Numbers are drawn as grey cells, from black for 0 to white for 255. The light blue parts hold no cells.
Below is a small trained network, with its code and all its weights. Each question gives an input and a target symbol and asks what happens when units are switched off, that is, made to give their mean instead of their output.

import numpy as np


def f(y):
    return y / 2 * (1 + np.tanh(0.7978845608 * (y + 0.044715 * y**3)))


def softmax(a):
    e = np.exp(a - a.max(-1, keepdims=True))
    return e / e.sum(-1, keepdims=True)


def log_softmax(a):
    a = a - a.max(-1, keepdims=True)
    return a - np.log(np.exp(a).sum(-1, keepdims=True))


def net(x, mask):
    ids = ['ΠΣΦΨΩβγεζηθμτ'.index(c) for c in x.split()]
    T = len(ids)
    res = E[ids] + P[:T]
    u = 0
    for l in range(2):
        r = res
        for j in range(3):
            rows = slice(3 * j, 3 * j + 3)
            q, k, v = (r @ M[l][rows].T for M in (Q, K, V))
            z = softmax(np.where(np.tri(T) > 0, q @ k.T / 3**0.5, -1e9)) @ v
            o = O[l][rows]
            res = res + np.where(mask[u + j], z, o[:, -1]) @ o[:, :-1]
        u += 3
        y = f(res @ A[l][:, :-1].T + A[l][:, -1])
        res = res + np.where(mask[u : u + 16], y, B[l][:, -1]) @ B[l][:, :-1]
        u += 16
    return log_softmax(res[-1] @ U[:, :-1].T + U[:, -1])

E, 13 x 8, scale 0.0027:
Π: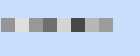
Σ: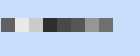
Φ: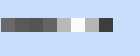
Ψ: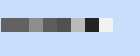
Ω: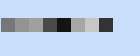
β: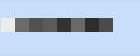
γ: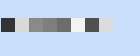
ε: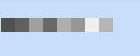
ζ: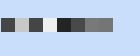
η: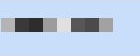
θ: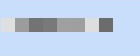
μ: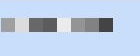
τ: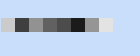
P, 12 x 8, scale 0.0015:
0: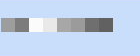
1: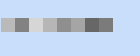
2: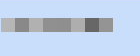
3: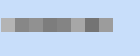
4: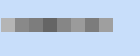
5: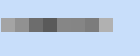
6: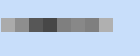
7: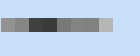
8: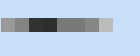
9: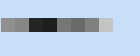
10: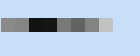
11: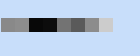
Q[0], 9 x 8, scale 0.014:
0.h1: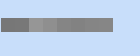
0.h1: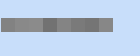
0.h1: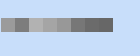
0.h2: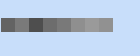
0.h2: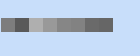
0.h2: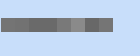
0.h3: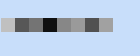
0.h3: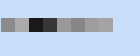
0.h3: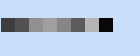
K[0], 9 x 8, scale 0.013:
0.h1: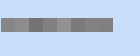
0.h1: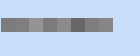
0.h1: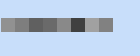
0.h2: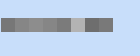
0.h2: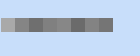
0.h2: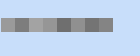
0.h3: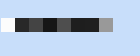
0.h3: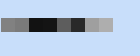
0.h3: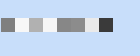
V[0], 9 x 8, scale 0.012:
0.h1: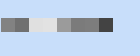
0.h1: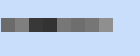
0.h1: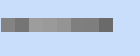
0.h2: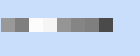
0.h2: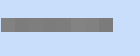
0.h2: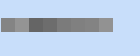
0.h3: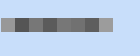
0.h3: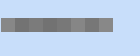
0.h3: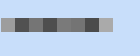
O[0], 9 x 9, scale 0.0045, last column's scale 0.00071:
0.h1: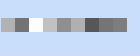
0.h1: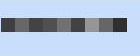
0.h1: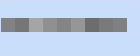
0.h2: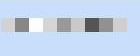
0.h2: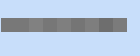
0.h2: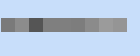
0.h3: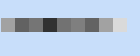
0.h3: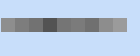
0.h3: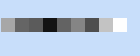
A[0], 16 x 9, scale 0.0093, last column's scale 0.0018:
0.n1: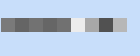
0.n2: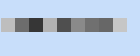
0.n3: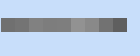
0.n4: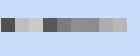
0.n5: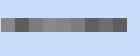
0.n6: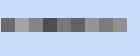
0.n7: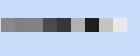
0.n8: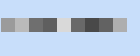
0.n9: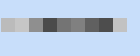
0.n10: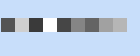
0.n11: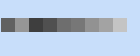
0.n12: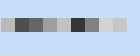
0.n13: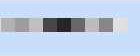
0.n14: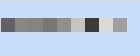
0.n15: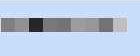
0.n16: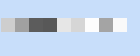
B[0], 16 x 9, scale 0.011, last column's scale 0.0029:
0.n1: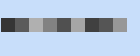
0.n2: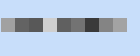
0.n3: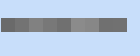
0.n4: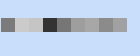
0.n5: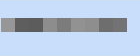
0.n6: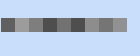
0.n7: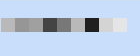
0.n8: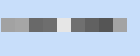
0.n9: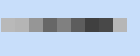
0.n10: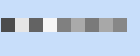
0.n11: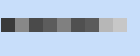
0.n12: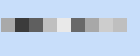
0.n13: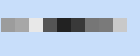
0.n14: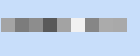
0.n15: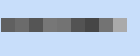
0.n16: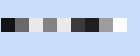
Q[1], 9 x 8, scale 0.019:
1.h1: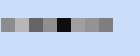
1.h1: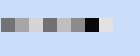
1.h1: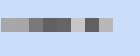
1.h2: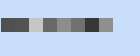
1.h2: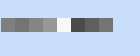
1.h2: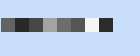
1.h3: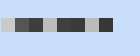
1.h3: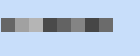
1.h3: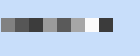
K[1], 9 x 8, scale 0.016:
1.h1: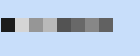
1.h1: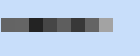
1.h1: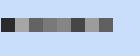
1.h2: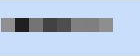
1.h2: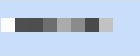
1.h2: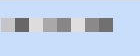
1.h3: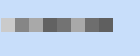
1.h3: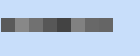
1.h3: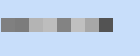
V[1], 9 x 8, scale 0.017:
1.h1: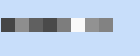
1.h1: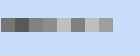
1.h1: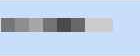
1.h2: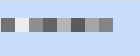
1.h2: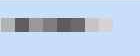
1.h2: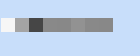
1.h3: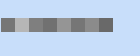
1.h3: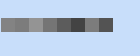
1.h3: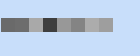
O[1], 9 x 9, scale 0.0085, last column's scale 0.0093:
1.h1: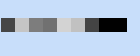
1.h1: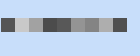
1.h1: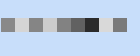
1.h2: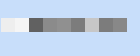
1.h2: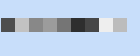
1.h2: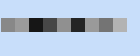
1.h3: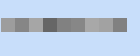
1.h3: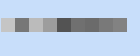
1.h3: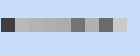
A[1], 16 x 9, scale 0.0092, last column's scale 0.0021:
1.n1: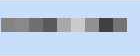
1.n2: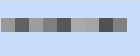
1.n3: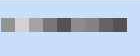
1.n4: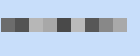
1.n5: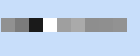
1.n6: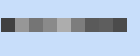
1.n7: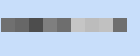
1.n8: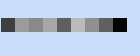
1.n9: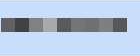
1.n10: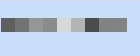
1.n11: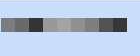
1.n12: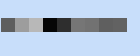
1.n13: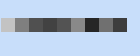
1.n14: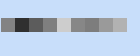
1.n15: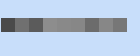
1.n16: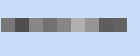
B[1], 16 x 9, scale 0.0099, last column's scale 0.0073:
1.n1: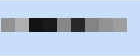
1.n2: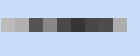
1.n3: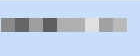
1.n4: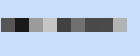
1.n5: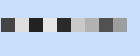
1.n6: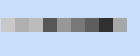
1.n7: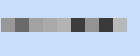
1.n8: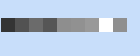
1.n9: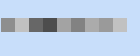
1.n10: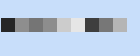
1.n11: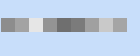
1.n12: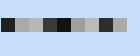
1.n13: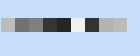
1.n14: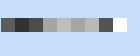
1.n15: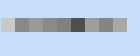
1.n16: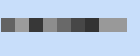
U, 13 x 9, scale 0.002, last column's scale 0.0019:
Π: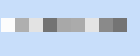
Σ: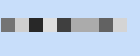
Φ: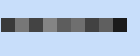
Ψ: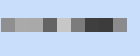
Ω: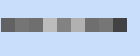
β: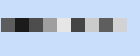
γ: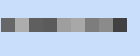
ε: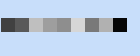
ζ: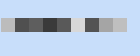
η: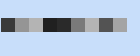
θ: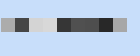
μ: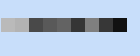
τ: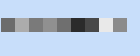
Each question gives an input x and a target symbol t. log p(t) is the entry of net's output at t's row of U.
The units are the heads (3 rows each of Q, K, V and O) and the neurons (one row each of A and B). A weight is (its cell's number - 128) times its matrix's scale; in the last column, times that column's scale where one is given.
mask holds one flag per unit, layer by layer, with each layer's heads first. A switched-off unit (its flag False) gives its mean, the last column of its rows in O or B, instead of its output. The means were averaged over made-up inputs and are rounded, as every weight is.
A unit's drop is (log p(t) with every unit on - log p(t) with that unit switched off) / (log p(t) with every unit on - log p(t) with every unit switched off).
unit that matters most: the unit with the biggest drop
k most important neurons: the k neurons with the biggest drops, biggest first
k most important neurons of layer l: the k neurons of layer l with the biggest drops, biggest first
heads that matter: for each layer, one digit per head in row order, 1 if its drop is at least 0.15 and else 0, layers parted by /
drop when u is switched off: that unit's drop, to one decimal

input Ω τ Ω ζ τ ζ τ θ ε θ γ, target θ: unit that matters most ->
0.n14
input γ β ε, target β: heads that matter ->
000 / 110
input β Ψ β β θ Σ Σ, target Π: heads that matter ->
000 / 011
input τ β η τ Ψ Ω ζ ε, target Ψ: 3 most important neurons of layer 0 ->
0.n7; 0.n16; 0.n11
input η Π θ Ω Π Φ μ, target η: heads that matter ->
001 / 100
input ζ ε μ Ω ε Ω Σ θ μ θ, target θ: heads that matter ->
000 / 010
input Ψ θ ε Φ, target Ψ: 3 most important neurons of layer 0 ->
0.n16; 0.n7; 0.n14
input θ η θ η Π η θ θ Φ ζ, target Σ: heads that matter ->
000 / 000
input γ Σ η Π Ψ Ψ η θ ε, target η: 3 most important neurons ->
1.n12; 0.n12; 0.n13
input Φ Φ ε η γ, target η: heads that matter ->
000 / 100
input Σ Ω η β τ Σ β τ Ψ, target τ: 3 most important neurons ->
0.n14; 0.n7; 0.n12
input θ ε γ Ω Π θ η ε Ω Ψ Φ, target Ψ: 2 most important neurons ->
1.n6; 0.n16
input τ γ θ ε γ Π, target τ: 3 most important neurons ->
0.n7; 0.n16; 0.n12
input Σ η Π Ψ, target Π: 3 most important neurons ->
0.n14; 0.n7; 0.n16
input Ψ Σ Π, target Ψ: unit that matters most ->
1.h1
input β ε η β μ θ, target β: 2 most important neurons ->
0.n16; 1.n14
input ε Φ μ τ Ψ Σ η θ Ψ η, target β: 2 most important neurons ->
0.n12; 1.n14
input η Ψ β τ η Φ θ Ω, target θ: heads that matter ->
000 / 011
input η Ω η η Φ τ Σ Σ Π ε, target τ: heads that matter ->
000 / 110
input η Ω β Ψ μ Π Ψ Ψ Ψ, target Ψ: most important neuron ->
0.n11
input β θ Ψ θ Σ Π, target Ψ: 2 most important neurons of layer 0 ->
0.n7; 0.n16
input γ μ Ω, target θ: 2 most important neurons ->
1.n4; 0.n1
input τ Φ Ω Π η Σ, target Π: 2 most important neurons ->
1.n3; 0.n4
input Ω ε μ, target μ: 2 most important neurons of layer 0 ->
0.n8; 0.n13
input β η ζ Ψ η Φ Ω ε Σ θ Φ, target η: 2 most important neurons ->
0.n12; 1.n12
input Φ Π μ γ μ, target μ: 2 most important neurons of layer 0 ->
0.n10; 0.n8
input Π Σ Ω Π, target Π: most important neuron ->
1.n3
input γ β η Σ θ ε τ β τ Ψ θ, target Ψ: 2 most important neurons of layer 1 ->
1.n6; 1.n10
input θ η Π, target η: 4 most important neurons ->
1.n12; 0.n13; 0.n12; 0.n4
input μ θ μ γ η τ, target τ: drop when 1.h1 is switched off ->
0.3
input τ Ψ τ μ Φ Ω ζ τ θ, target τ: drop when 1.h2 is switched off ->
0.2
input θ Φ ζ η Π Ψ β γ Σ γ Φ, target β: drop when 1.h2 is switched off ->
0.1
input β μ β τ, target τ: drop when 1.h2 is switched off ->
0.4
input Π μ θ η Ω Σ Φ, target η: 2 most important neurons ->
1.n12; 0.n12
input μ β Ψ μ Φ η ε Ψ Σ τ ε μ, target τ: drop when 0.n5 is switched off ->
0.0
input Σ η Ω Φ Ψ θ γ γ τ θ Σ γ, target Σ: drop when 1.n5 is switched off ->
0.7
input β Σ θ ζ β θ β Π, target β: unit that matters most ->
1.h1
